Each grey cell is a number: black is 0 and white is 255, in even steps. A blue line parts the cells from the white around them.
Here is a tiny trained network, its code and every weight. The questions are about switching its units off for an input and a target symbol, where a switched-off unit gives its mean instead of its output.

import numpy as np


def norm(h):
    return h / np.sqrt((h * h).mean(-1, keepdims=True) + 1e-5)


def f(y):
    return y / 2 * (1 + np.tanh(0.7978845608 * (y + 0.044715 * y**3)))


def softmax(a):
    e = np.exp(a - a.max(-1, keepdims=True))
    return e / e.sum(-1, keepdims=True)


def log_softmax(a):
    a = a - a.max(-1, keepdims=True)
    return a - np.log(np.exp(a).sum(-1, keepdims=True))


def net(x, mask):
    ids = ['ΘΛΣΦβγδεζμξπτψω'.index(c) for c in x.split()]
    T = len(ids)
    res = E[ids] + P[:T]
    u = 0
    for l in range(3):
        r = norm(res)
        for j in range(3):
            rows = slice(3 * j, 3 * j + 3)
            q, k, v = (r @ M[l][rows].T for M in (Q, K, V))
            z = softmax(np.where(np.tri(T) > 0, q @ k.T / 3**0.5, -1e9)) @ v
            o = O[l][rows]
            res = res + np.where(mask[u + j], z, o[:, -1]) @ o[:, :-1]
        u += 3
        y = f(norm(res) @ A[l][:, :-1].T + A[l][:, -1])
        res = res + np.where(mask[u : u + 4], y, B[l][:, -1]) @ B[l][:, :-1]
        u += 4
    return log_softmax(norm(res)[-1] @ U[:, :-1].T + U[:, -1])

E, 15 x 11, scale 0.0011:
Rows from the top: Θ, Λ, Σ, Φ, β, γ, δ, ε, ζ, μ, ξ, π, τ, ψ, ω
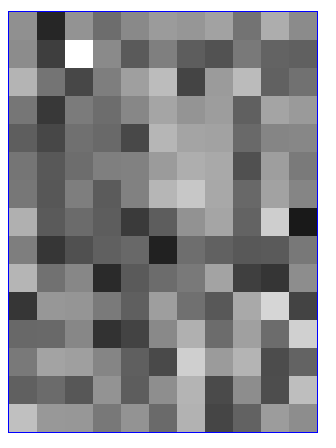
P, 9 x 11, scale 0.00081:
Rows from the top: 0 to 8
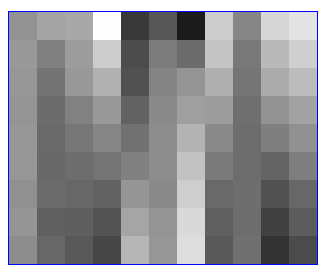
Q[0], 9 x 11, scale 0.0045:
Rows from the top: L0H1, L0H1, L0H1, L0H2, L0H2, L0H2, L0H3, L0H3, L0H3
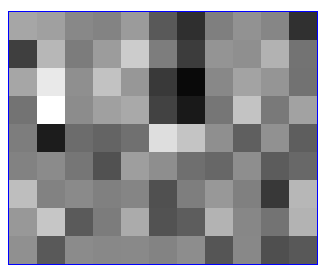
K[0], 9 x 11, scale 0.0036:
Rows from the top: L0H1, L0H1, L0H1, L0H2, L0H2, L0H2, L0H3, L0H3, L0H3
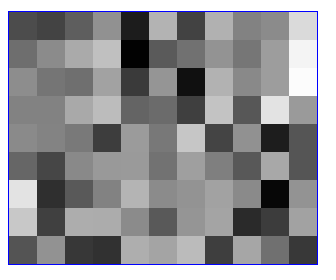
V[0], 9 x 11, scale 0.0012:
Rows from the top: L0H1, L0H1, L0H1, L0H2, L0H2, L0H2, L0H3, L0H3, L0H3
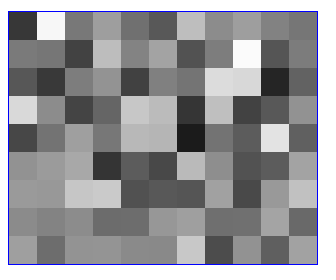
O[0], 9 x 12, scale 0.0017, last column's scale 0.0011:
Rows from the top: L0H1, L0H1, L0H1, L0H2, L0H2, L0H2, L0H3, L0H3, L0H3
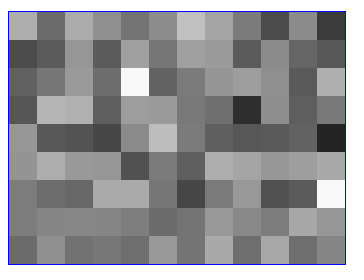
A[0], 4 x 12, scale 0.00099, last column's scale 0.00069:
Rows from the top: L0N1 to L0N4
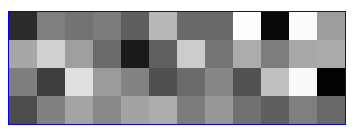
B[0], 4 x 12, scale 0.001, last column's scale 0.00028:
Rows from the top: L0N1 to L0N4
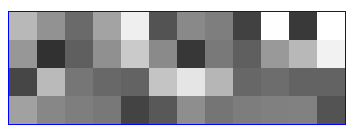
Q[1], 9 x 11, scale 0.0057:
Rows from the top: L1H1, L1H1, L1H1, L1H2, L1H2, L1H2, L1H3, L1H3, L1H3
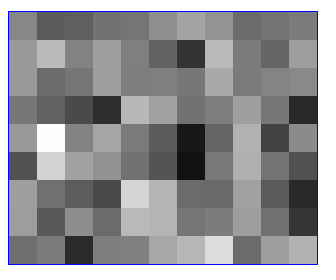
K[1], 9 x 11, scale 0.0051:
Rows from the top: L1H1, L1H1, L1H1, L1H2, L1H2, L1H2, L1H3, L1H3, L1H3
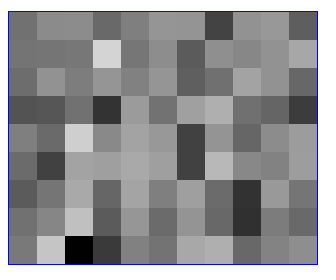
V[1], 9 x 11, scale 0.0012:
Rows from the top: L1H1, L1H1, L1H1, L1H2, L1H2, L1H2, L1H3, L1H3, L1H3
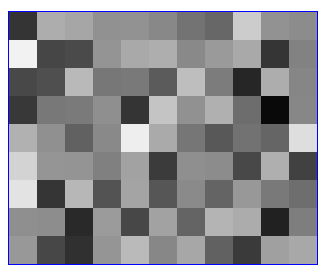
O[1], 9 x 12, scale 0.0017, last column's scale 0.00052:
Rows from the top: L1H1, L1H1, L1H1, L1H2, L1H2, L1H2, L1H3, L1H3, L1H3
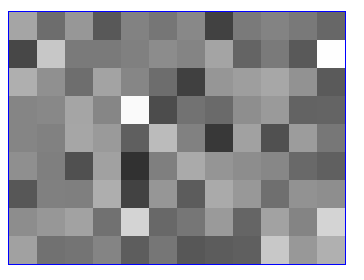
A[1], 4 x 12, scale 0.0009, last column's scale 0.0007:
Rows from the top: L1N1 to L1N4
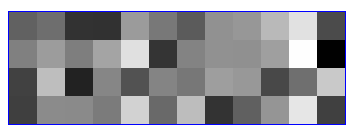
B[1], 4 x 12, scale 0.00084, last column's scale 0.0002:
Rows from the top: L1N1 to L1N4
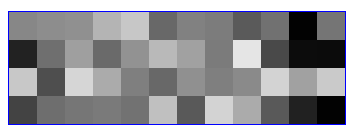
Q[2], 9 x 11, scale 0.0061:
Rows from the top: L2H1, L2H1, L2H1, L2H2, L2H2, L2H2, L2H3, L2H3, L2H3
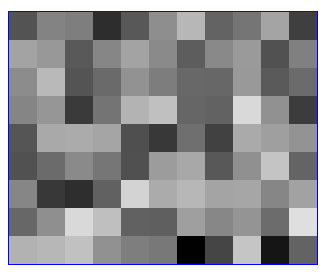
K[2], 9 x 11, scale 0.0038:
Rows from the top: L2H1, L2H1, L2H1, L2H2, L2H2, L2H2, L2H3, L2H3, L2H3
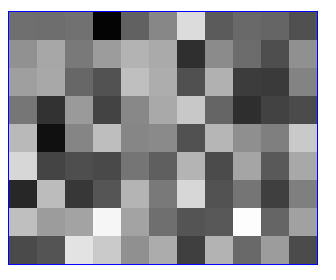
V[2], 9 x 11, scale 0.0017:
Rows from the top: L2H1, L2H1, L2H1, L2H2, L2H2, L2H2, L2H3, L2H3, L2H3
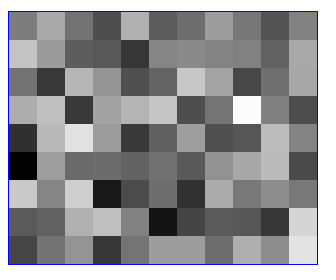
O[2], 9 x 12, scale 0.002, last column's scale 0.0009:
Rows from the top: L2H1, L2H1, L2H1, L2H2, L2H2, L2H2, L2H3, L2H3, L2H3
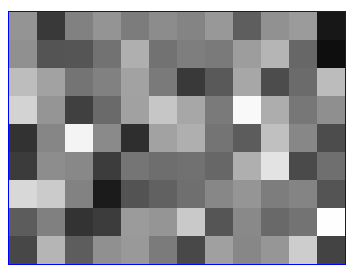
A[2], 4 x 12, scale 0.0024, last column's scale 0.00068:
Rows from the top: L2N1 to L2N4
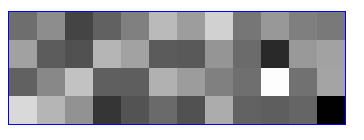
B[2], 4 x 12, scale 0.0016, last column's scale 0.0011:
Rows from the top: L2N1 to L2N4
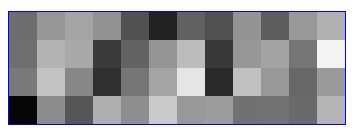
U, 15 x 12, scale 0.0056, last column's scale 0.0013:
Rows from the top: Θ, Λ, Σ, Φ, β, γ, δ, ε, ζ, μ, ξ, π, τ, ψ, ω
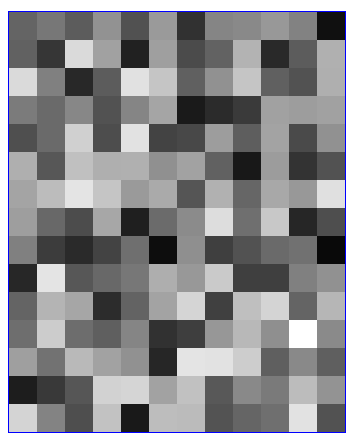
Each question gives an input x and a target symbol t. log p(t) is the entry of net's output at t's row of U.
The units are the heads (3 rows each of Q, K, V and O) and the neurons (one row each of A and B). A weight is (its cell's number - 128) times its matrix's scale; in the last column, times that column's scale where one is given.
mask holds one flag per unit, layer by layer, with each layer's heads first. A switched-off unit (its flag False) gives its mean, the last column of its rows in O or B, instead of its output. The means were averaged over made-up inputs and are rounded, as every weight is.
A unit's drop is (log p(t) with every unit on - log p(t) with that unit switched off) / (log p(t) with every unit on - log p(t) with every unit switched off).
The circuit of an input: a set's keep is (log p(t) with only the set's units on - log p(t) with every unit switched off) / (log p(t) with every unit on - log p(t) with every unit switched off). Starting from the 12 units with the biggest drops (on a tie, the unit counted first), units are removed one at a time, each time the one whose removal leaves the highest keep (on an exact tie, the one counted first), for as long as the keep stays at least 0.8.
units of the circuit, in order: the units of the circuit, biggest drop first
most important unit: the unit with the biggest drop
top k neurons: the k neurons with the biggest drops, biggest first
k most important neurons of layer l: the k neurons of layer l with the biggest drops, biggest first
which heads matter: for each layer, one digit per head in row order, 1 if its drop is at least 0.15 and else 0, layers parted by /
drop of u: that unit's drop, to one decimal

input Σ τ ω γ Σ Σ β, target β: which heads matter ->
100 / 010 / 001
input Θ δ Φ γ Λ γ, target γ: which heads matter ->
000 / 001 / 001
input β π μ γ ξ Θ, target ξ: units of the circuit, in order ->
(L2H2 L2N3)
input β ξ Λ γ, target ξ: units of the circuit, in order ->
(L2H2)
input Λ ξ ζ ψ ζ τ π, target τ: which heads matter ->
110 / 000 / 000
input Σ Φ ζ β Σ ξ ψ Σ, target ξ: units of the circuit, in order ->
(L2H2 L0H3)
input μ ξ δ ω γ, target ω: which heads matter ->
000 / 000 / 000
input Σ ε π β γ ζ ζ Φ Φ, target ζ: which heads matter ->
000 / 100 / 010
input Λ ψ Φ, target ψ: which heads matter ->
000 / 000 / 001
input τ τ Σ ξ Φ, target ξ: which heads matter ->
000 / 000 / 010
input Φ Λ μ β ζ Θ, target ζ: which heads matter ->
100 / 000 / 011
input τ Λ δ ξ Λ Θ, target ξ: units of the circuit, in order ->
(L2N3 L2H2)
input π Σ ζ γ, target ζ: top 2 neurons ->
(L2N1 L2N4)
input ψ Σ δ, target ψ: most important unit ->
L2H3
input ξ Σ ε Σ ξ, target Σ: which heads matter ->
000 / 000 / 010
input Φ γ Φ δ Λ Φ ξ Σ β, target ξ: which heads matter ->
001 / 000 / 011
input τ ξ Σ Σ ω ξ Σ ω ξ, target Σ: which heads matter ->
000 / 000 / 110
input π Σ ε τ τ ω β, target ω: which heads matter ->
100 / 000 / 000
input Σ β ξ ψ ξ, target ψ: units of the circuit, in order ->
(L2H3 L0H1 L0H2)
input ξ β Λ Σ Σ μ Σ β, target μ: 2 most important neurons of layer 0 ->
(L0N3 L0N4)
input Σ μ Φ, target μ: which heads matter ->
000 / 000 / 101
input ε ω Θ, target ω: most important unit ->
L0H1
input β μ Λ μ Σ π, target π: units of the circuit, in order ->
(L2H3 L0N1)
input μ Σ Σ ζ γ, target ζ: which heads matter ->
100 / 000 / 000
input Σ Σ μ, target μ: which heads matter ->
110 / 100 / 000
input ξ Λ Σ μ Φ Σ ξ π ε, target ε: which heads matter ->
000 / 000 / 001
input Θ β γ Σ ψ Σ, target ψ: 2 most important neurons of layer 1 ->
(L1N2 L1N4)
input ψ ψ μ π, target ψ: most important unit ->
L2H3
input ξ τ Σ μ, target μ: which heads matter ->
010 / 100 / 000
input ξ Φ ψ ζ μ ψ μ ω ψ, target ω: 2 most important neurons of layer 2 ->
(L2N4 L2N2)
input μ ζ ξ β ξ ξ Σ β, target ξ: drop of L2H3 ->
0.2
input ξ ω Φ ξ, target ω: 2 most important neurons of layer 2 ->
(L2N4 L2N1)
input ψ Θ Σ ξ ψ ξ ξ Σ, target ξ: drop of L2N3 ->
0.6
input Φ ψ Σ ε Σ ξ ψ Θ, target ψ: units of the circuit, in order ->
(L2H3)
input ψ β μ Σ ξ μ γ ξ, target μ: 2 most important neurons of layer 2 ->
(L2N4 L2N1)
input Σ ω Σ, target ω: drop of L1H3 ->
0.2
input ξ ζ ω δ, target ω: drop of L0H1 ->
0.3
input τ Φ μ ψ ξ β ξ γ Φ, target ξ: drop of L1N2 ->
0.0
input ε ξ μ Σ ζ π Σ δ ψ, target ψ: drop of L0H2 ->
0.1
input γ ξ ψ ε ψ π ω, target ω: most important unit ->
L0H1
